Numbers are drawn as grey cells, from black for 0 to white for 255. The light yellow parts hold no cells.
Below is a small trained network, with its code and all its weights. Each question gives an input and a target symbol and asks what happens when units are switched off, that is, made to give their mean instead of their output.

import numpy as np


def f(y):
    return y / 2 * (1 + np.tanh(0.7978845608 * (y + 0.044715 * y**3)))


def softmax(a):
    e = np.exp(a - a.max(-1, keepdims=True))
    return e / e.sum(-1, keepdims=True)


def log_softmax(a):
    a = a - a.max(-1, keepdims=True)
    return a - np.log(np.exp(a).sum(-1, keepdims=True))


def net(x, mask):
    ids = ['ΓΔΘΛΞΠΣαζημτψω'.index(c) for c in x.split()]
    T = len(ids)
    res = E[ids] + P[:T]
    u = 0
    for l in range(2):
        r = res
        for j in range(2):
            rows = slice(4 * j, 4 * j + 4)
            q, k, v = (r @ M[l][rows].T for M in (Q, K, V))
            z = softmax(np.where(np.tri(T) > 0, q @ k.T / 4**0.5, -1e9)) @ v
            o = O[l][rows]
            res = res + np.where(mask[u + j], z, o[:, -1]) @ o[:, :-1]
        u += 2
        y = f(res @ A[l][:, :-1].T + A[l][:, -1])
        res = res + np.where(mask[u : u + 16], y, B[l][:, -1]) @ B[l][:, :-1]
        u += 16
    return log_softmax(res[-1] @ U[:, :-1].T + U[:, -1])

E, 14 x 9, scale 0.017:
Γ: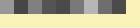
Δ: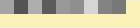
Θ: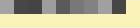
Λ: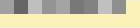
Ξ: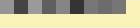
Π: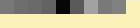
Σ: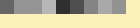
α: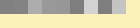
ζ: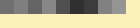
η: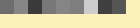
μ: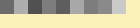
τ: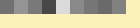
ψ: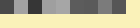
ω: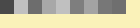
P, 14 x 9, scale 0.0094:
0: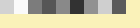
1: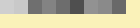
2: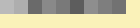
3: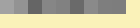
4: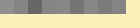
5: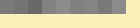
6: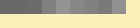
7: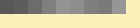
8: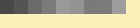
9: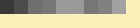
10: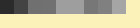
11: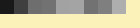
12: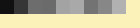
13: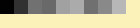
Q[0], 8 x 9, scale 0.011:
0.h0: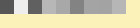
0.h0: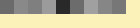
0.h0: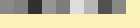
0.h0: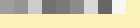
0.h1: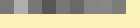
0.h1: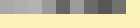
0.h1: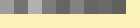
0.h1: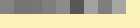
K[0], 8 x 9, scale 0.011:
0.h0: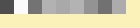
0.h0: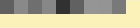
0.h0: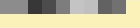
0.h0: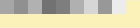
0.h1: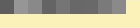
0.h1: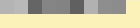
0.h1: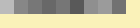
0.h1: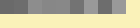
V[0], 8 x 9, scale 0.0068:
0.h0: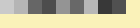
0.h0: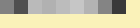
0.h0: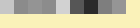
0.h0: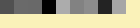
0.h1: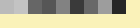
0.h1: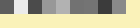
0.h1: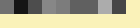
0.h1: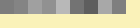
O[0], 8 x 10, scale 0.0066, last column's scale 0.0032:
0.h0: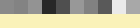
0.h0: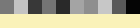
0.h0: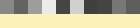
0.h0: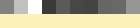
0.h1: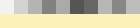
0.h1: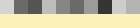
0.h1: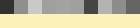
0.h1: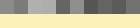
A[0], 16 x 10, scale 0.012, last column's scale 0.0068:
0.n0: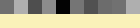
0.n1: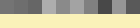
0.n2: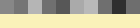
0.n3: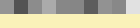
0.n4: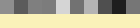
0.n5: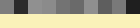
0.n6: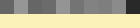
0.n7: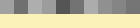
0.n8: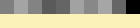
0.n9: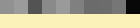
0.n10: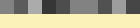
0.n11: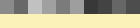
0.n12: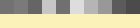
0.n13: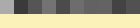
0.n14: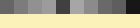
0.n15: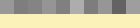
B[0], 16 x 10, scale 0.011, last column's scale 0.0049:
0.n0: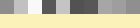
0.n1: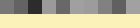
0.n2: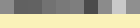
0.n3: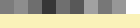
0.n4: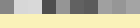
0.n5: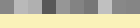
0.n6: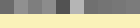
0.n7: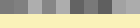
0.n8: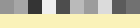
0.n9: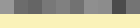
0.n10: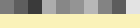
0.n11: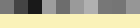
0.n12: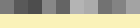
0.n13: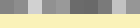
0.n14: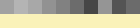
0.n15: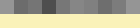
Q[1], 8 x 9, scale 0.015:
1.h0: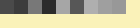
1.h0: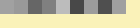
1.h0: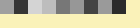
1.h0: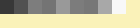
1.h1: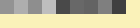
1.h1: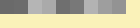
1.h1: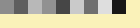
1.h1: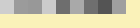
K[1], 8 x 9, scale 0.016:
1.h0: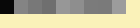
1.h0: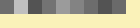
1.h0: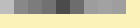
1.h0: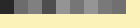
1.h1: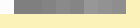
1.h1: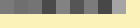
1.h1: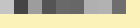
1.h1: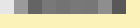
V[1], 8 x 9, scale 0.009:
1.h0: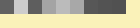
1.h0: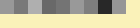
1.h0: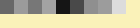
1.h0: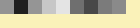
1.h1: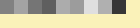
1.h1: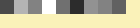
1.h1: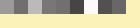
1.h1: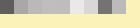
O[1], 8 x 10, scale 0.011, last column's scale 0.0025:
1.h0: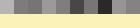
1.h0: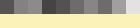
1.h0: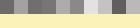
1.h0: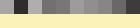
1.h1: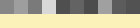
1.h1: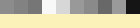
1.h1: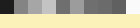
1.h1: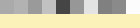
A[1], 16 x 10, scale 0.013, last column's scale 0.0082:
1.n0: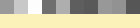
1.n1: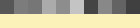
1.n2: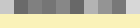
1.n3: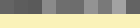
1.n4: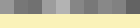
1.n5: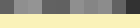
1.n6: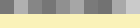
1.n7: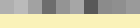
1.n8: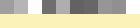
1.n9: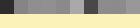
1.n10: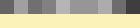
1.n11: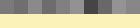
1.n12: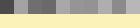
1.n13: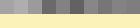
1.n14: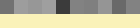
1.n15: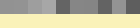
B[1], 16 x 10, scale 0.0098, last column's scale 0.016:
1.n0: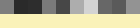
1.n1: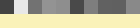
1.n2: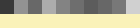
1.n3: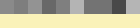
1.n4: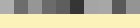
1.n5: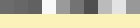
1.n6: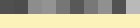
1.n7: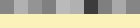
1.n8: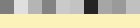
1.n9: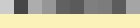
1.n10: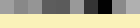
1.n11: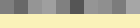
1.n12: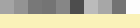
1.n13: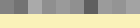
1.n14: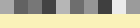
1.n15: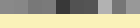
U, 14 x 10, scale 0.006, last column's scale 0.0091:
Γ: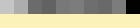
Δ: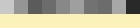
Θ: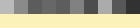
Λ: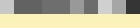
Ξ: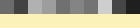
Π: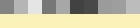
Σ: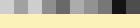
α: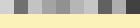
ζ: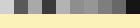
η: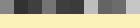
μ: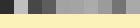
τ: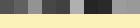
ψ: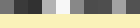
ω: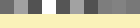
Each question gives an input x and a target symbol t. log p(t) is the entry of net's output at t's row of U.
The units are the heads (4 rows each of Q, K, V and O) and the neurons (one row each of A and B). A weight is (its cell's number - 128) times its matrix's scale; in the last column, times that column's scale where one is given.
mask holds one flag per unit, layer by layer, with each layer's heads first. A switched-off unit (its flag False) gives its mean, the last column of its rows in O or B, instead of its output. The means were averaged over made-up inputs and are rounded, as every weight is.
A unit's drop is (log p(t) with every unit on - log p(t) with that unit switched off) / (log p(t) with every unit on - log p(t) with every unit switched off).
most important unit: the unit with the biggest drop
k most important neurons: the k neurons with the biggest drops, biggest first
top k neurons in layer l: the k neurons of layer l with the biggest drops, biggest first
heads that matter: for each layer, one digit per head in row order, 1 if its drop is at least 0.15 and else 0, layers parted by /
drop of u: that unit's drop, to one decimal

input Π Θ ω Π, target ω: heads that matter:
00 / 01
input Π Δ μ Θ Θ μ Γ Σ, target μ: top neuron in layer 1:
(1.n9)
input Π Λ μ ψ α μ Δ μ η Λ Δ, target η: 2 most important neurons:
(1.n8, 0.n10)
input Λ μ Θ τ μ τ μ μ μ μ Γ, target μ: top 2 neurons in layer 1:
(1.n2, 1.n9)
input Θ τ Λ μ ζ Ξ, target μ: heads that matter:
01 / 10
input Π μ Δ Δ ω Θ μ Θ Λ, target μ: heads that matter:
01 / 01
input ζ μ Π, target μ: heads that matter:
00 / 10
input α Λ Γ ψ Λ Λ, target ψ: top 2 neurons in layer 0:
(0.n3, 0.n15)
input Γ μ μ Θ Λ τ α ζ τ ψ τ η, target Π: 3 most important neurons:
(0.n4, 0.n11, 0.n12)
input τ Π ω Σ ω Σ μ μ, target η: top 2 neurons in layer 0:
(0.n1, 0.n4)
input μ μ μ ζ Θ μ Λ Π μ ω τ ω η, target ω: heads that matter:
00 / 11
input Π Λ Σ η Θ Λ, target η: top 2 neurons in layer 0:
(0.n3, 0.n12)
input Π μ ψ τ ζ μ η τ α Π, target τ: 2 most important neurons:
(1.n12, 1.n3)
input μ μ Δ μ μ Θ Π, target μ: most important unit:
1.n9
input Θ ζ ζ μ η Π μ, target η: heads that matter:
11 / 00
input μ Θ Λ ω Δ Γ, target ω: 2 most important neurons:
(0.n2, 1.n12)
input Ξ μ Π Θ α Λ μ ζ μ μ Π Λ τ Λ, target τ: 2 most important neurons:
(0.n3, 1.n12)
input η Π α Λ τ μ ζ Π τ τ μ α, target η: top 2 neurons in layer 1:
(1.n8, 1.n10)
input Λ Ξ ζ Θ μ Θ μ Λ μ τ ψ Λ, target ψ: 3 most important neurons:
(0.n3, 1.n12, 1.n2)
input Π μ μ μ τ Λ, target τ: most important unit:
1.h0
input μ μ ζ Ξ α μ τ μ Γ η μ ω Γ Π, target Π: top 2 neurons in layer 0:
(0.n0, 0.n5)
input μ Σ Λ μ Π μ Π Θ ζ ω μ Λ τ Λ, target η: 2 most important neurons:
(1.n8, 1.n10)
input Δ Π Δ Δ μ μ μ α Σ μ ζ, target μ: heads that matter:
00 / 11
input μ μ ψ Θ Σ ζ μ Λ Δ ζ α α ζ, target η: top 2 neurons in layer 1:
(1.n8, 1.n12)
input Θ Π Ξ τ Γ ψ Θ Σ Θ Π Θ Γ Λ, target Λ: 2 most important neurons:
(0.n3, 1.n5)
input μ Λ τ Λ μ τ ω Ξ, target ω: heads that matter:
00 / 01
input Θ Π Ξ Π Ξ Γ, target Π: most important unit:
0.n4
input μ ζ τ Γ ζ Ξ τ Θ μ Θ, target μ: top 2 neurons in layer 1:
(1.n2, 1.n9)
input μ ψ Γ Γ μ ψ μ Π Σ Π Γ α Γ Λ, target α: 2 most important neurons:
(1.n14, 0.n3)
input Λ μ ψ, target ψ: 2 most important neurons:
(1.n0, 1.n12)
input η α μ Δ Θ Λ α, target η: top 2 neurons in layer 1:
(1.n8, 1.n15)
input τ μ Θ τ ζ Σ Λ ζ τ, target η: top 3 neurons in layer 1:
(1.n8, 1.n10, 1.n11)
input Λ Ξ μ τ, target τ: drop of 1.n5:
0.1
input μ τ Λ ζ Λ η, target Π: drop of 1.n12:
0.0
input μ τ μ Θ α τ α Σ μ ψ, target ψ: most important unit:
1.h0
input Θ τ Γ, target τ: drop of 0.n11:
-0.1
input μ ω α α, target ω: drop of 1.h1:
0.2
